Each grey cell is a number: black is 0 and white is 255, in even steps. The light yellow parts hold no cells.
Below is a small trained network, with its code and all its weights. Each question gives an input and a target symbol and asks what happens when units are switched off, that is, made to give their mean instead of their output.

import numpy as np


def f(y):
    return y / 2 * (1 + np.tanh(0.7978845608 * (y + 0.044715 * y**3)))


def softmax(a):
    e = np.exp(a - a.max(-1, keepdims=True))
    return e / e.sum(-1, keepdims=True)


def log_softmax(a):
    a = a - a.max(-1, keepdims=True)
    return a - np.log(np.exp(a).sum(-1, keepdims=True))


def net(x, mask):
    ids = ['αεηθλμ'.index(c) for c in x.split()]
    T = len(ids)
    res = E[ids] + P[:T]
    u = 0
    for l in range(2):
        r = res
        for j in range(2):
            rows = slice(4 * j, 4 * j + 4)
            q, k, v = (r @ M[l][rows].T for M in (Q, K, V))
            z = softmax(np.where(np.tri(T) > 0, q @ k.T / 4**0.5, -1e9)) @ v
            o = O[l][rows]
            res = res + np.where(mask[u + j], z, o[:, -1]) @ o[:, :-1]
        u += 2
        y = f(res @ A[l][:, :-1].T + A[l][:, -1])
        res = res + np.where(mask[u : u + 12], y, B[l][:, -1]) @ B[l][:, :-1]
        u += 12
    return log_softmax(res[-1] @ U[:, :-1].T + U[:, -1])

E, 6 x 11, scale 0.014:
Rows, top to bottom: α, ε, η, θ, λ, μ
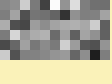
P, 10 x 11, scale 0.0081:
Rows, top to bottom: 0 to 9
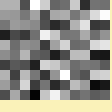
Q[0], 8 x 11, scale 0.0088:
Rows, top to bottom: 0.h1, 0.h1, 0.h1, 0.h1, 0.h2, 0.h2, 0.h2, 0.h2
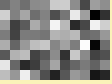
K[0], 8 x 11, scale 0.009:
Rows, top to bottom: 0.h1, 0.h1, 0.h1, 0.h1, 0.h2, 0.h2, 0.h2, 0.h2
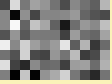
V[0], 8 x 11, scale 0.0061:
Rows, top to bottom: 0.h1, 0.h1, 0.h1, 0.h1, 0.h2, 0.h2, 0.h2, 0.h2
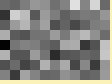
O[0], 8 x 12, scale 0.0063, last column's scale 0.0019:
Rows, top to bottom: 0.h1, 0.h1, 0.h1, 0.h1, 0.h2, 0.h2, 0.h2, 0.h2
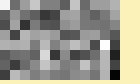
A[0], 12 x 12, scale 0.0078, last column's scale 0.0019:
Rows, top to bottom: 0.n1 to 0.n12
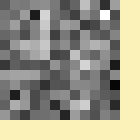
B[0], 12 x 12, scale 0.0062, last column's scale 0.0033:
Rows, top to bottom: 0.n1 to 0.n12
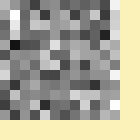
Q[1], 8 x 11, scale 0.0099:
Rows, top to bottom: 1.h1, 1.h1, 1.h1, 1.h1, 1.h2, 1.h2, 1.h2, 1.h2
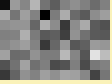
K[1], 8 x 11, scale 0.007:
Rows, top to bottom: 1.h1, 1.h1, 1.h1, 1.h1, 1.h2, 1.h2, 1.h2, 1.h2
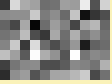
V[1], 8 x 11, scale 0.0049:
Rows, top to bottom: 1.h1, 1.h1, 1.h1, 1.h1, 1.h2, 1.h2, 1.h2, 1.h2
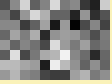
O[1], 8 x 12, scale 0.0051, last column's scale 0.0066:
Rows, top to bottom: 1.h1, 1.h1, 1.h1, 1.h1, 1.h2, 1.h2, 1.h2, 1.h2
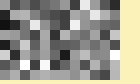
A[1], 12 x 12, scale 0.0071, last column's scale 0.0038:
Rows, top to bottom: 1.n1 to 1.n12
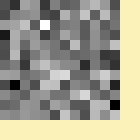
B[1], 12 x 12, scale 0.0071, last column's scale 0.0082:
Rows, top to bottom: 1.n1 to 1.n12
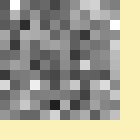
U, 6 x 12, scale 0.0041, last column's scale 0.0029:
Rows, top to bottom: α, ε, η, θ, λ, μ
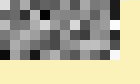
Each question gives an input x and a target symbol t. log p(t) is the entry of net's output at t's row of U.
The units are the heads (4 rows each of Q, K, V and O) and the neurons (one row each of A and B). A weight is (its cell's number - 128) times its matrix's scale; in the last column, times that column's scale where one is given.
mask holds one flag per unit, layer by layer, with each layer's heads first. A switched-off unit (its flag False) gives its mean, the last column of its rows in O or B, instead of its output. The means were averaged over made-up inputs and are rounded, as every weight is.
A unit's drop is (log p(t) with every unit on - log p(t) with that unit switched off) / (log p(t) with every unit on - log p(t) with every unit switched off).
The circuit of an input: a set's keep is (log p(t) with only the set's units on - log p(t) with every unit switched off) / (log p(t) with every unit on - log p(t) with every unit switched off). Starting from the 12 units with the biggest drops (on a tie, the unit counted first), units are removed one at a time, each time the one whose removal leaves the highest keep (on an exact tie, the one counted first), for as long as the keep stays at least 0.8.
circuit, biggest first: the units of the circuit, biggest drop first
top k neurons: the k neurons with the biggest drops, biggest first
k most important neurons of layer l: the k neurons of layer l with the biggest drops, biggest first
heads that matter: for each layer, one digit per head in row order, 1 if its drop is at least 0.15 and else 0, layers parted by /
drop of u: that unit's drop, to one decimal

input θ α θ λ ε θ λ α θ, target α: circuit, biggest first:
[1.h1 0.h2]
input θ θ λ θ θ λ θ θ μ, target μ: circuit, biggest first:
[0.h1 0.h2 0.n4]
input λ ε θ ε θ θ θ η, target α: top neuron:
[0.n3]
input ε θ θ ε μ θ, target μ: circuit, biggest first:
[0.h1 0.n4 0.h2]
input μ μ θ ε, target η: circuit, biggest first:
[1.n9 0.n12 0.n7]
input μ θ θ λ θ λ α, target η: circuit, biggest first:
[1.n9 1.h2 0.h2 0.n2]
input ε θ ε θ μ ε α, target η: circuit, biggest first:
[1.n9 1.h2 0.n2 0.n8]
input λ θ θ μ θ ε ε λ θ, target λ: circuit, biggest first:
[0.h2 0.n11 1.n2]
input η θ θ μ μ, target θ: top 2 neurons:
[1.n4 1.n11]
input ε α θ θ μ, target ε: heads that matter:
00 / 01
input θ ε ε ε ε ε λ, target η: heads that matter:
00 / 11
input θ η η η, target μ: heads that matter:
10 / 01
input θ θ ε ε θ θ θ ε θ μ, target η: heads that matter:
01 / 11
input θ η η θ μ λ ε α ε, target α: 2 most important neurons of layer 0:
[0.n11 0.n8]
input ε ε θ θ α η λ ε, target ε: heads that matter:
00 / 01
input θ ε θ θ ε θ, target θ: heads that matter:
10 / 10
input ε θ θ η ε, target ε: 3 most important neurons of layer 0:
[0.n12 0.n6 0.n2]
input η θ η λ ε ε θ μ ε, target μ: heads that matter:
11 / 00
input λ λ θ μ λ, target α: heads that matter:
01 / 11
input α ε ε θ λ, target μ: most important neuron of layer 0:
[0.n8]
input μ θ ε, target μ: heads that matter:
11 / 01
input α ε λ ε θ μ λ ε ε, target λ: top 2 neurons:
[0.n11 1.n2]
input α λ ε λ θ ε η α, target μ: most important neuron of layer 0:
[0.n8]
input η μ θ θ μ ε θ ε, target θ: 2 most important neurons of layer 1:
[1.n4 1.n11]
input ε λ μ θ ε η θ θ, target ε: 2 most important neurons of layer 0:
[0.n12 0.n6]
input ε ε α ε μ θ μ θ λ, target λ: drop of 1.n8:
0.0
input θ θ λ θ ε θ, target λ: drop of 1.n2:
0.4
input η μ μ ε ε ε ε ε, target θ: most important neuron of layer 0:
[0.n2]
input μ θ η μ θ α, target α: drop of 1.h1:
0.5
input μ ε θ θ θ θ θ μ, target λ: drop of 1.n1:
0.3
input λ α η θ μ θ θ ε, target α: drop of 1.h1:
0.7
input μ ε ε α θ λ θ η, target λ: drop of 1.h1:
0.7
